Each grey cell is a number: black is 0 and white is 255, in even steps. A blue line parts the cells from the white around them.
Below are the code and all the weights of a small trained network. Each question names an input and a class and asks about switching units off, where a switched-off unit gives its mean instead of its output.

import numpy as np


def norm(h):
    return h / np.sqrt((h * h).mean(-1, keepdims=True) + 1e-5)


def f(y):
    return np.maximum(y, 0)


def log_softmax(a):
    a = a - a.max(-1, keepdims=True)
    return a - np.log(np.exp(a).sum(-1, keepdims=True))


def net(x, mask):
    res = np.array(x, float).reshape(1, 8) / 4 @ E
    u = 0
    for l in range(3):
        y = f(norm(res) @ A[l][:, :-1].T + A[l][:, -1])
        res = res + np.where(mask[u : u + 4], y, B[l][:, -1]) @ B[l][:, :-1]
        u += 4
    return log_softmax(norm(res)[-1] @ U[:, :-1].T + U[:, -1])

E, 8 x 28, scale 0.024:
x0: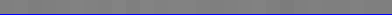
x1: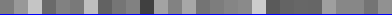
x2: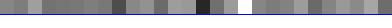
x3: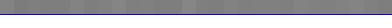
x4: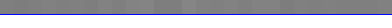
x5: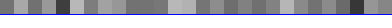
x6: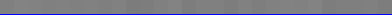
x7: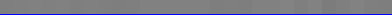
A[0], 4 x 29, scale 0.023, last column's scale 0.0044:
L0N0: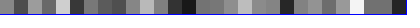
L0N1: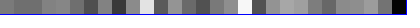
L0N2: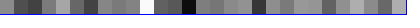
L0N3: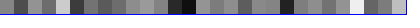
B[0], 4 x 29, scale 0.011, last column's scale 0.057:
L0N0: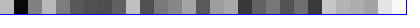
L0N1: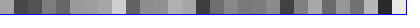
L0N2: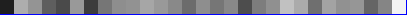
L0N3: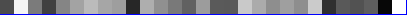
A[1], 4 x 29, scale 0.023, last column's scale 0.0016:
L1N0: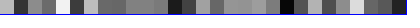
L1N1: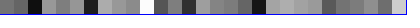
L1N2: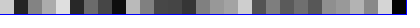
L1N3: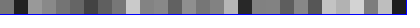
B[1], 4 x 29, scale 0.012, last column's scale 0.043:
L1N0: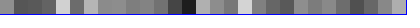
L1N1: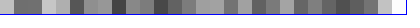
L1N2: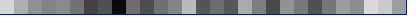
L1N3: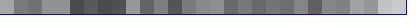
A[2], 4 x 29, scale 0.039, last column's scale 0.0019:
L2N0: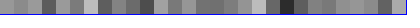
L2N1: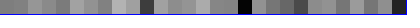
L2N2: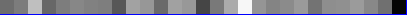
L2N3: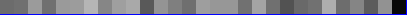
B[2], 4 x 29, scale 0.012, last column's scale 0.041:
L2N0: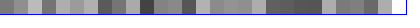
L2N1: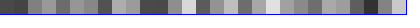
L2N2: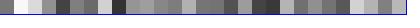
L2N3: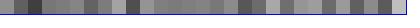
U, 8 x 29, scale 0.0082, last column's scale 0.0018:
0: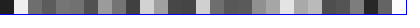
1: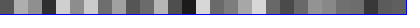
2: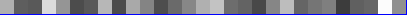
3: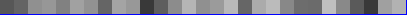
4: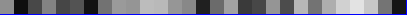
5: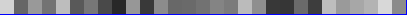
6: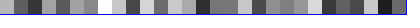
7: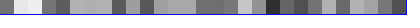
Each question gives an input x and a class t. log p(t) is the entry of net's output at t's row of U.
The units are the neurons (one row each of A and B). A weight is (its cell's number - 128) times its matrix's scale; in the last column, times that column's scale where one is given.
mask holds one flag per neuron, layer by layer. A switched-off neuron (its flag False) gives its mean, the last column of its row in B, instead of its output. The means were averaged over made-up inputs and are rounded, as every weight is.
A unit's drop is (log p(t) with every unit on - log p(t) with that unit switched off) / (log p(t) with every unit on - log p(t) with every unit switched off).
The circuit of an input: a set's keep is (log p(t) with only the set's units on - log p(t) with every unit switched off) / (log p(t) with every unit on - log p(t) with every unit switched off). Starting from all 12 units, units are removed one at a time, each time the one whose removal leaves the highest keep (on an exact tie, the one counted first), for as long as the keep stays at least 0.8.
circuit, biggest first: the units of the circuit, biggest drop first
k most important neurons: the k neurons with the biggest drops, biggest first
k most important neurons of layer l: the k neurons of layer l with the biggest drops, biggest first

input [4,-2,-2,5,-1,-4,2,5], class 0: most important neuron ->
(L0N3)
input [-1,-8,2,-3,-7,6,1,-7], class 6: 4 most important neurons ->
(L0N0; L0N1; L2N0; L1N3)
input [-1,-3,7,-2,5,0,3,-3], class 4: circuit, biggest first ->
(L0N3; L0N1)
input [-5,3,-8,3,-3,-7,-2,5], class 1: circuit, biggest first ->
(L0N3; L0N2)
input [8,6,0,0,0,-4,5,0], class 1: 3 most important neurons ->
(L0N3; L0N2; L1N0)
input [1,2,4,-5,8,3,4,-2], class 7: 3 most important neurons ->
(L0N0; L0N2; L1N1)
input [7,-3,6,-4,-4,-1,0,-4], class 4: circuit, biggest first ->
(L0N1; L0N3)
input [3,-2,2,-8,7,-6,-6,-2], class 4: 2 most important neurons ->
(L0N0; L0N2)
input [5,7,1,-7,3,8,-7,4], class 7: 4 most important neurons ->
(L0N0; L2N2; L1N1; L0N2)
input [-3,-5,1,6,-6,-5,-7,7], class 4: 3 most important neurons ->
(L0N0; L0N2; L0N1)
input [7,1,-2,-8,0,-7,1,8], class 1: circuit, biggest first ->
(L0N3; L0N0)
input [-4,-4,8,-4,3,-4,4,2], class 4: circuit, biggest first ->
(L0N0; L0N1)
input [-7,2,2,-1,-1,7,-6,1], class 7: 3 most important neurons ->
(L0N0; L1N1; L0N2)
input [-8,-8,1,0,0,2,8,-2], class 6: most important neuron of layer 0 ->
(L0N0)
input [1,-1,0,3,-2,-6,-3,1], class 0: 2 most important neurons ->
(L0N3; L0N2)
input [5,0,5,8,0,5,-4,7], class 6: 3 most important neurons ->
(L0N0; L0N1; L1N2)
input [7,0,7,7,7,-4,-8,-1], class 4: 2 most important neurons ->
(L0N0; L0N1)
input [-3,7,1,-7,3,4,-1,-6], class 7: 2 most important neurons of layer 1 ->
(L1N1; L1N3)
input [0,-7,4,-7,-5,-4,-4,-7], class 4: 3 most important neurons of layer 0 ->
(L0N0; L0N1; L0N2)
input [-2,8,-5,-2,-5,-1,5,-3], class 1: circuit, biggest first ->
(L0N0)
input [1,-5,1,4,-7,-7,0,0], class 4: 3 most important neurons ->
(L0N0; L0N2; L0N1)
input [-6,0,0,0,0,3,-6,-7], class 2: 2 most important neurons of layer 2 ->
(L2N0; L2N1)
